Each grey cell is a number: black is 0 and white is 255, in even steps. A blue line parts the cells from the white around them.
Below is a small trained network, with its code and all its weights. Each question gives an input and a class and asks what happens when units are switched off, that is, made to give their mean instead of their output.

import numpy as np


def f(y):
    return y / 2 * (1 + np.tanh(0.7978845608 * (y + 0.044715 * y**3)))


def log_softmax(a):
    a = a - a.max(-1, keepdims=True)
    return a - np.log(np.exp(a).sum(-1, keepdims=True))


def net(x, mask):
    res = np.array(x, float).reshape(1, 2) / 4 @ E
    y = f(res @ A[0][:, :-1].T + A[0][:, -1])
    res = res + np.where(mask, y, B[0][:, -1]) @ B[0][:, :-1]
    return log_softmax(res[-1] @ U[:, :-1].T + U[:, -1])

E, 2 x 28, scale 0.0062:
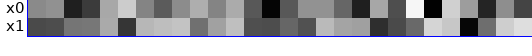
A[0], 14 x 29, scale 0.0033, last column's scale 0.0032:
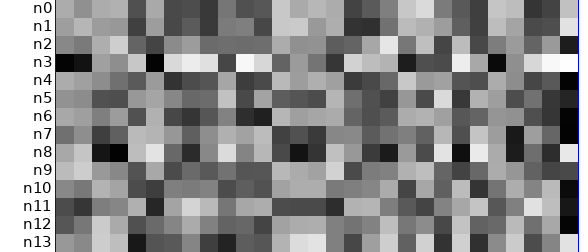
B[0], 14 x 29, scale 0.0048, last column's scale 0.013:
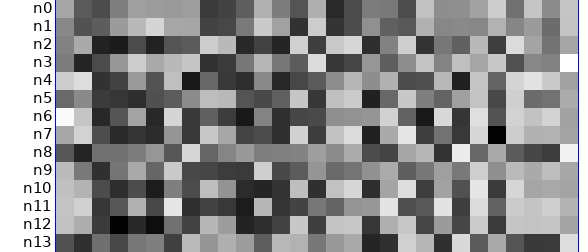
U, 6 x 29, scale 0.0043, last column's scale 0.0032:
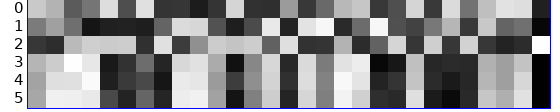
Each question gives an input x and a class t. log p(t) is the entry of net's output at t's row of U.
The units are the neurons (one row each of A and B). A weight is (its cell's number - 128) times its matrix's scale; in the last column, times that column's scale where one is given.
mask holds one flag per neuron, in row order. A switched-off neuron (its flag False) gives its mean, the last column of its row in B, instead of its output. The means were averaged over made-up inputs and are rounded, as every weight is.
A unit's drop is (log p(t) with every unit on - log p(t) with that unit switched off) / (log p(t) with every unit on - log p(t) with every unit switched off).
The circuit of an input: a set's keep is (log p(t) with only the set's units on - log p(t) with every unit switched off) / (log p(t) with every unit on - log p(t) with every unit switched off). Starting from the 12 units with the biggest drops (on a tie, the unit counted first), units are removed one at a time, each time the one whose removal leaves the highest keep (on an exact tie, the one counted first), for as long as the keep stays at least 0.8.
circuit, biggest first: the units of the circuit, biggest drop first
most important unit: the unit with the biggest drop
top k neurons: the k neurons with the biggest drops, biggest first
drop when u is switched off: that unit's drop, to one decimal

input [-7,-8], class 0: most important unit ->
n0
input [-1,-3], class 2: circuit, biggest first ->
[n11 n7]
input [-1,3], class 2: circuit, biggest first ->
[n6 n7]
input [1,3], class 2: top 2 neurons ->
[n6 n4]
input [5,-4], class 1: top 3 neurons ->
[n5 n8 n3]
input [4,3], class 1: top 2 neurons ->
[n1 n7]
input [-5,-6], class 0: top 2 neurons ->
[n0 n1]
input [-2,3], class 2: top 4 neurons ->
[n6 n4 n7 n9]
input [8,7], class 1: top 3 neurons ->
[n7 n8 n5]
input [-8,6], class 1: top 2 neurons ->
[n13 n2]
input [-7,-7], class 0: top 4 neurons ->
[n0 n1 n9 n6]
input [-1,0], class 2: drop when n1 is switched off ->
0.0
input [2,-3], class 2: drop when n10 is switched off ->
0.2
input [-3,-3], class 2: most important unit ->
n11
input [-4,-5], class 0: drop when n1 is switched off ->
0.1
